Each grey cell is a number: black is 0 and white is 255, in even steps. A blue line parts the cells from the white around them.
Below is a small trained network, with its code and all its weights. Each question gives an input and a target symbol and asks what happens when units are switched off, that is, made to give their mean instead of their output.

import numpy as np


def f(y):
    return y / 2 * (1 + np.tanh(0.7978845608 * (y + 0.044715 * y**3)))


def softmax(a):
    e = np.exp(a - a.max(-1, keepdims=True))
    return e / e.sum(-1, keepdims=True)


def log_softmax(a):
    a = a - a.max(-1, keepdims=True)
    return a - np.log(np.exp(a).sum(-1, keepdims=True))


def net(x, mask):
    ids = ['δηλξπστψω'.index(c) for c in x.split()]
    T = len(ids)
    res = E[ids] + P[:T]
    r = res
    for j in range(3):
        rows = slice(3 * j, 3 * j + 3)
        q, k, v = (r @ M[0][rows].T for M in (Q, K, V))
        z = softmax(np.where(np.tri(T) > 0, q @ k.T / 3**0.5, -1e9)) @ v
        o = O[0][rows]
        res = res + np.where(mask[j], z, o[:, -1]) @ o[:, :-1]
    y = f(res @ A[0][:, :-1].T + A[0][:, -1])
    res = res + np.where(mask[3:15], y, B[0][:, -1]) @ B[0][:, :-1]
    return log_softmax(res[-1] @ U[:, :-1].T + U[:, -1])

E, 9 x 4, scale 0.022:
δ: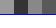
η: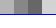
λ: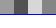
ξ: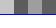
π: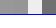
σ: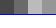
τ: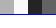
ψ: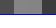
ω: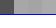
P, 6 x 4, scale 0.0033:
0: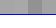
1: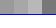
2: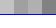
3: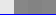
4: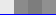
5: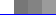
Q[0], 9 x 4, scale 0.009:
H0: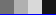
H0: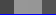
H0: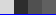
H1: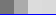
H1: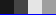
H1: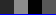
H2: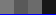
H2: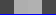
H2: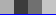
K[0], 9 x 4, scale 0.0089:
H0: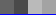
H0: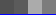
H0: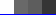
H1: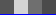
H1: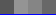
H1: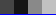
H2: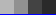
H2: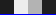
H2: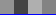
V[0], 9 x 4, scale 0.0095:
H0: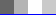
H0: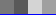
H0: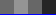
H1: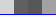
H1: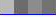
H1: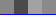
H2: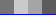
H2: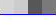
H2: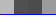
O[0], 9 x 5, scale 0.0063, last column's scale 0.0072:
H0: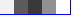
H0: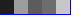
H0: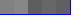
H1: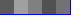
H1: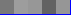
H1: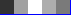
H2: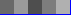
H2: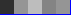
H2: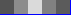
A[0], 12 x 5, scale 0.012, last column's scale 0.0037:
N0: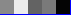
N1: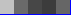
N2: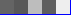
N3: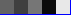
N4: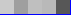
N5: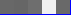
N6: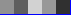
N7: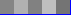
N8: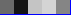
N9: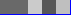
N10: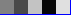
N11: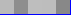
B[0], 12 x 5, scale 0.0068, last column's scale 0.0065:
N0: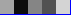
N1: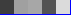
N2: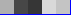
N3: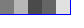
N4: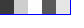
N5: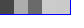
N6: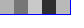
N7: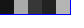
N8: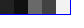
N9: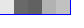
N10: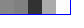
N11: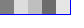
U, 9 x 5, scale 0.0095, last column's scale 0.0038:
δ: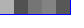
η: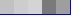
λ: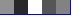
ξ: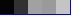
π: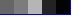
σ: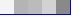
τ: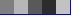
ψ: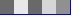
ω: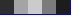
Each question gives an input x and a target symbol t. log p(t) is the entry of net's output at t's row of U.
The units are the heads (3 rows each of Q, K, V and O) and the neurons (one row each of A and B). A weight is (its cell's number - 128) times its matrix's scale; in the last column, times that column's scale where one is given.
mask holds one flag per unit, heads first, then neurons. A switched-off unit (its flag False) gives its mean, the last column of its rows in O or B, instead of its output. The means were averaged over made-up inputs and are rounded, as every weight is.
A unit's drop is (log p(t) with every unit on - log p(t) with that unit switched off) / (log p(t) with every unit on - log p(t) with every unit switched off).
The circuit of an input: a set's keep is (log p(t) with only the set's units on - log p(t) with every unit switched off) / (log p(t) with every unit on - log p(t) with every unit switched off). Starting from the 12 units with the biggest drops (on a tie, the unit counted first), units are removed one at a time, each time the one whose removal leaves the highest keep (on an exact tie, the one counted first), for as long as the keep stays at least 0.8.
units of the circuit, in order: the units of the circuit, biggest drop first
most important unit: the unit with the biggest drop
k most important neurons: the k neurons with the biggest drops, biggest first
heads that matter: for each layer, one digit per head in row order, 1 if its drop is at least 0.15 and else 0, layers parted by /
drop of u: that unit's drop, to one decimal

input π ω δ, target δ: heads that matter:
100
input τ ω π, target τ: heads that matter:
011
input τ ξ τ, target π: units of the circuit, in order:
(N0 H0 H2)
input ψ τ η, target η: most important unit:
H1
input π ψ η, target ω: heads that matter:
001
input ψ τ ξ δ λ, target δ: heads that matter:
110
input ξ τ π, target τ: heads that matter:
110
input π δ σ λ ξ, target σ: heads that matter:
110
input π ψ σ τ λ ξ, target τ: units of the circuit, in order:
(H1 N3)
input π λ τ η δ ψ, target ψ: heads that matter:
001
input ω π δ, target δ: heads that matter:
100
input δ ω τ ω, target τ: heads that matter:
011
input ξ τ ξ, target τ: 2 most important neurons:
(N3 N1)
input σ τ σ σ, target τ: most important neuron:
(N1)
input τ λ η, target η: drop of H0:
0.7
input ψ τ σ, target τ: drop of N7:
-0.1
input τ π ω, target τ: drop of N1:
0.2
